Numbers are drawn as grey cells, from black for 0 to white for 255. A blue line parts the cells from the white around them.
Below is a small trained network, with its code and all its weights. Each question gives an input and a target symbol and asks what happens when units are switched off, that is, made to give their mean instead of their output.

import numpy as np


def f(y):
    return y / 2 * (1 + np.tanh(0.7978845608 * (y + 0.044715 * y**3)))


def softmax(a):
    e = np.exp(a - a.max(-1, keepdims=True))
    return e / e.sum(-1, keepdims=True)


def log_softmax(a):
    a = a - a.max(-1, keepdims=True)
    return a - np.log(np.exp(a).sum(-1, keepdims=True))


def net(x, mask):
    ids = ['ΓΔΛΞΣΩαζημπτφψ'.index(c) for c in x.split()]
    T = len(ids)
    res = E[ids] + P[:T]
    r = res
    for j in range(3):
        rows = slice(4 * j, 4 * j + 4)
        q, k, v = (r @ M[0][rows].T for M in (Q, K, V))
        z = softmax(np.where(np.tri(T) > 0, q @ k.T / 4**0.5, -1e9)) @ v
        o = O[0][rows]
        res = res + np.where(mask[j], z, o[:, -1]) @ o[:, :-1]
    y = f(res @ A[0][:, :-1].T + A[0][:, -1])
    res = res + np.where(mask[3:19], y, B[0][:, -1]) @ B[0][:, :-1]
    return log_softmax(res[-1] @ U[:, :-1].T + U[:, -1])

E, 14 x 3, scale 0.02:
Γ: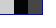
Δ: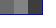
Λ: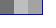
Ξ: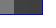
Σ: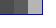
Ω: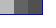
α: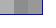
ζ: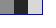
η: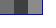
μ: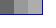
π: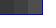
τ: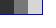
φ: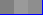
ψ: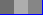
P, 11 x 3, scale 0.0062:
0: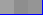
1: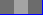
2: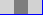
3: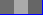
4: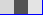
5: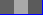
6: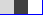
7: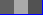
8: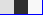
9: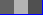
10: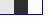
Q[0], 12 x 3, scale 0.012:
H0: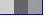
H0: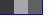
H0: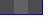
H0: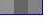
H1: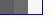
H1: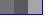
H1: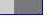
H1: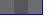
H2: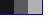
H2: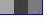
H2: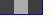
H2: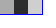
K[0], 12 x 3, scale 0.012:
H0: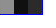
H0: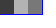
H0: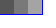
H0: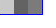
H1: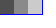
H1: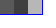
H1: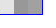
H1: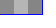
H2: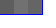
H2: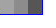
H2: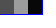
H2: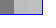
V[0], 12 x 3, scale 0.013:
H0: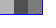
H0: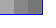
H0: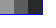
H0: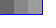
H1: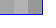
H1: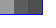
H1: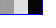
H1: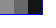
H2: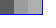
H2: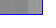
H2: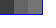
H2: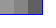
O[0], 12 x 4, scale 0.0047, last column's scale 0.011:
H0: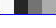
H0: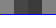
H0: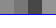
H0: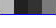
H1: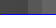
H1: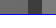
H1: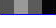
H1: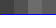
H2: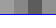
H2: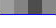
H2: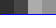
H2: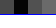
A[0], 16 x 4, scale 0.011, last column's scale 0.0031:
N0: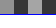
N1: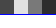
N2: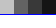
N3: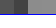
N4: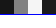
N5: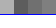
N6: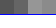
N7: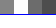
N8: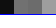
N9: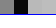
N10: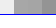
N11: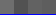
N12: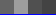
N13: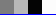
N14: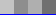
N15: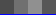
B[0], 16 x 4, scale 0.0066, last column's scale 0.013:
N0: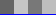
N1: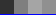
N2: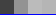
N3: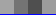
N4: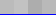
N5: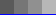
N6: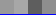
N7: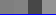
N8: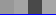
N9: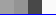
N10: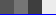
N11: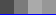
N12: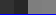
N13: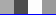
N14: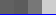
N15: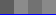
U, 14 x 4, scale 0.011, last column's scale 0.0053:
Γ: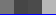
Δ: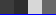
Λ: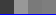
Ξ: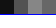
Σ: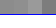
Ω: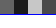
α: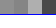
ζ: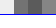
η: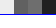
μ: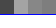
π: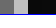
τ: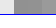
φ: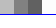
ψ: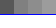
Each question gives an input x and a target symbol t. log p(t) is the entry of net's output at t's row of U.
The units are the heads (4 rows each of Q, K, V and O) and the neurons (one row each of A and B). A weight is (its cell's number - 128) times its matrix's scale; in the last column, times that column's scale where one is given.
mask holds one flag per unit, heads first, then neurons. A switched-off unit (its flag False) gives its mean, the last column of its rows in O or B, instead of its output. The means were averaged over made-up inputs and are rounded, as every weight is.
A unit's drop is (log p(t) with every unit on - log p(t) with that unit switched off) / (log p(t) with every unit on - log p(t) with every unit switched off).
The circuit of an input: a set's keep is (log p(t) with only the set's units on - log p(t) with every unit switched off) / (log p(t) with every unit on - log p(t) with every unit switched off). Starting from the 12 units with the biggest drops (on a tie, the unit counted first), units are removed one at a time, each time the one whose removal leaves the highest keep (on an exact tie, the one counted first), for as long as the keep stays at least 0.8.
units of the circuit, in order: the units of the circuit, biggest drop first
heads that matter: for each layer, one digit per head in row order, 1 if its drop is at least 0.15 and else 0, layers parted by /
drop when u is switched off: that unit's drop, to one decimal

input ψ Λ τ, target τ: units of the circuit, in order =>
(N4, H1)
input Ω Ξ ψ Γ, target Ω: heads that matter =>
010
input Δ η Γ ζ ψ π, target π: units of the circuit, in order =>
(N8, H1)
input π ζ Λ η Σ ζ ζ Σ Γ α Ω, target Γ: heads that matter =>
100
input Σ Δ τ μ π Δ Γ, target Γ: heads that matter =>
100
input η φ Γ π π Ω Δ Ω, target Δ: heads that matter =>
010
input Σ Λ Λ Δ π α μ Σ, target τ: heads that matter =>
000
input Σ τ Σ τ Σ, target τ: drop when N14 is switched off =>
-0.1
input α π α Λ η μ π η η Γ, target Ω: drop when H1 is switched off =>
0.2
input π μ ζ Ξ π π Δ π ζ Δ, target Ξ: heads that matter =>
010
